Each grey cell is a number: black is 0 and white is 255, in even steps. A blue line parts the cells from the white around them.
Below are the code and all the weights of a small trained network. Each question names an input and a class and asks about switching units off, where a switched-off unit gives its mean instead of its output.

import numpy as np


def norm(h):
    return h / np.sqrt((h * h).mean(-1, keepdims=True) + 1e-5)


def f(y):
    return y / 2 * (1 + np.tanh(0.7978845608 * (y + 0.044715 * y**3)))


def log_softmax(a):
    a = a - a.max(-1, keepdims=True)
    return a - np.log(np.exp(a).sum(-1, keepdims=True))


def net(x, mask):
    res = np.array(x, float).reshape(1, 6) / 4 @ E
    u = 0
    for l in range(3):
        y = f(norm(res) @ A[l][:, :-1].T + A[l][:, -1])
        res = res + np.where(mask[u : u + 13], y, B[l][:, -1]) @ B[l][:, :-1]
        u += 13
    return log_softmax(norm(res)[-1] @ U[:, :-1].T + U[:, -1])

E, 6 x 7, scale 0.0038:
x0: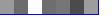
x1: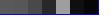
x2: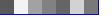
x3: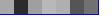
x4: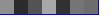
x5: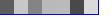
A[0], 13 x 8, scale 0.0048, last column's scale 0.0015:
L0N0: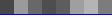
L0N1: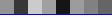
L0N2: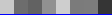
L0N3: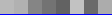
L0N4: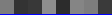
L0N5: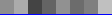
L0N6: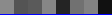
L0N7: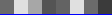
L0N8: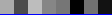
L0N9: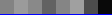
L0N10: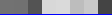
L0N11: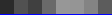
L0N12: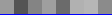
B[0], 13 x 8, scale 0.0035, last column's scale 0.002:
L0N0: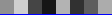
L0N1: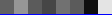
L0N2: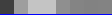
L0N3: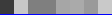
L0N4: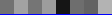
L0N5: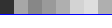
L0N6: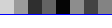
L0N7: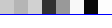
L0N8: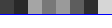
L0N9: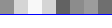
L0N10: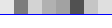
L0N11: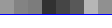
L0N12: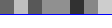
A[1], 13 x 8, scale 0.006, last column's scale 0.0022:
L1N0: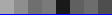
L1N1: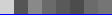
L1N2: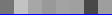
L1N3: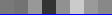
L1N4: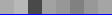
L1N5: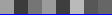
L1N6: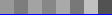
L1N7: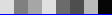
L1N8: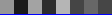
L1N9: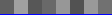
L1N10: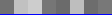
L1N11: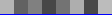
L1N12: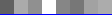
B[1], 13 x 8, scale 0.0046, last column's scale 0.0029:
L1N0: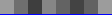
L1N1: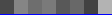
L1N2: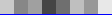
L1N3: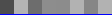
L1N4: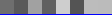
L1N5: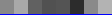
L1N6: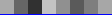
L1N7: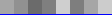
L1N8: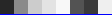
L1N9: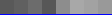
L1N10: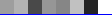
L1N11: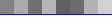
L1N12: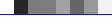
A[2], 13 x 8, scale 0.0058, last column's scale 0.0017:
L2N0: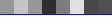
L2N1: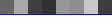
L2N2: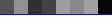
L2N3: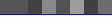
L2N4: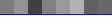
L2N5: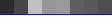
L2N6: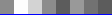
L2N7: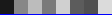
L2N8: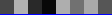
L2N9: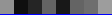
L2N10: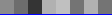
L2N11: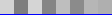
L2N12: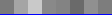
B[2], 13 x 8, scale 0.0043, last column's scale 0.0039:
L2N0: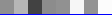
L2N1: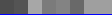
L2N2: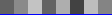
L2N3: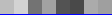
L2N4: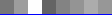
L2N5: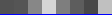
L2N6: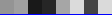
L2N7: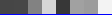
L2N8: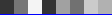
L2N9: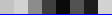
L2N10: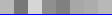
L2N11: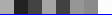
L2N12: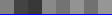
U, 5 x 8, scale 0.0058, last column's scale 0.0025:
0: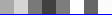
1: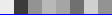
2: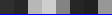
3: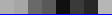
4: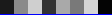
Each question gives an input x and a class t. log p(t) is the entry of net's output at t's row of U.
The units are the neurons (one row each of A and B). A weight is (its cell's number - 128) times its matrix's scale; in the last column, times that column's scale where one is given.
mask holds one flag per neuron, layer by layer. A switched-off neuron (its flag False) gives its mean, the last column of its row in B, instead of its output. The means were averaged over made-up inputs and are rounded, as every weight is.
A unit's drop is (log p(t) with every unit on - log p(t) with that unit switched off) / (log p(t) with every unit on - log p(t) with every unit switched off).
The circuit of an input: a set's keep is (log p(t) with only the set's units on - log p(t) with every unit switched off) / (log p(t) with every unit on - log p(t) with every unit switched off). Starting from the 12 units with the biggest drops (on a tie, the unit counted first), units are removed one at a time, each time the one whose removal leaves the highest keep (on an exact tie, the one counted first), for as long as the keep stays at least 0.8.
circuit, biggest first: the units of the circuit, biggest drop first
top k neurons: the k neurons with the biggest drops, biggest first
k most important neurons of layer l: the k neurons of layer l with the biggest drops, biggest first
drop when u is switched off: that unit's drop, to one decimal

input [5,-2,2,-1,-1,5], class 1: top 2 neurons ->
[L1N12, L1N6]
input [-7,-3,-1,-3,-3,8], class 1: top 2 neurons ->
[L0N10, L1N12]
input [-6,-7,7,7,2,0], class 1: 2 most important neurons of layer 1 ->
[L1N12, L1N4]
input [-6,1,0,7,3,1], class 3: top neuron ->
[L2N9]
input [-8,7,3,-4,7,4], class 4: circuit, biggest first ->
[L2N8, L2N2, L1N10]
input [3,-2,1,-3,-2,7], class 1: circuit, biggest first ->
[L1N12, L2N11]
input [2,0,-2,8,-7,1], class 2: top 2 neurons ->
[L0N8, L1N8]
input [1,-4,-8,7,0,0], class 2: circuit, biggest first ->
[L0N8, L1N8]
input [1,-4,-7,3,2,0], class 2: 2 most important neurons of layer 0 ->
[L0N8, L0N1]
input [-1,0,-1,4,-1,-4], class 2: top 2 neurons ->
[L1N8, L0N8]
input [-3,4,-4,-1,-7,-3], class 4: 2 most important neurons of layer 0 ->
[L0N5, L0N10]
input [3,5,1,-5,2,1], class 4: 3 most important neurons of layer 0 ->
[L0N5, L0N10, L0N0]
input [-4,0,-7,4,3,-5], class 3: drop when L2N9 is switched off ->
0.3
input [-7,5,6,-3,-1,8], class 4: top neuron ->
[L2N8]
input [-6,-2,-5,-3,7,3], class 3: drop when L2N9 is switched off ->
0.4
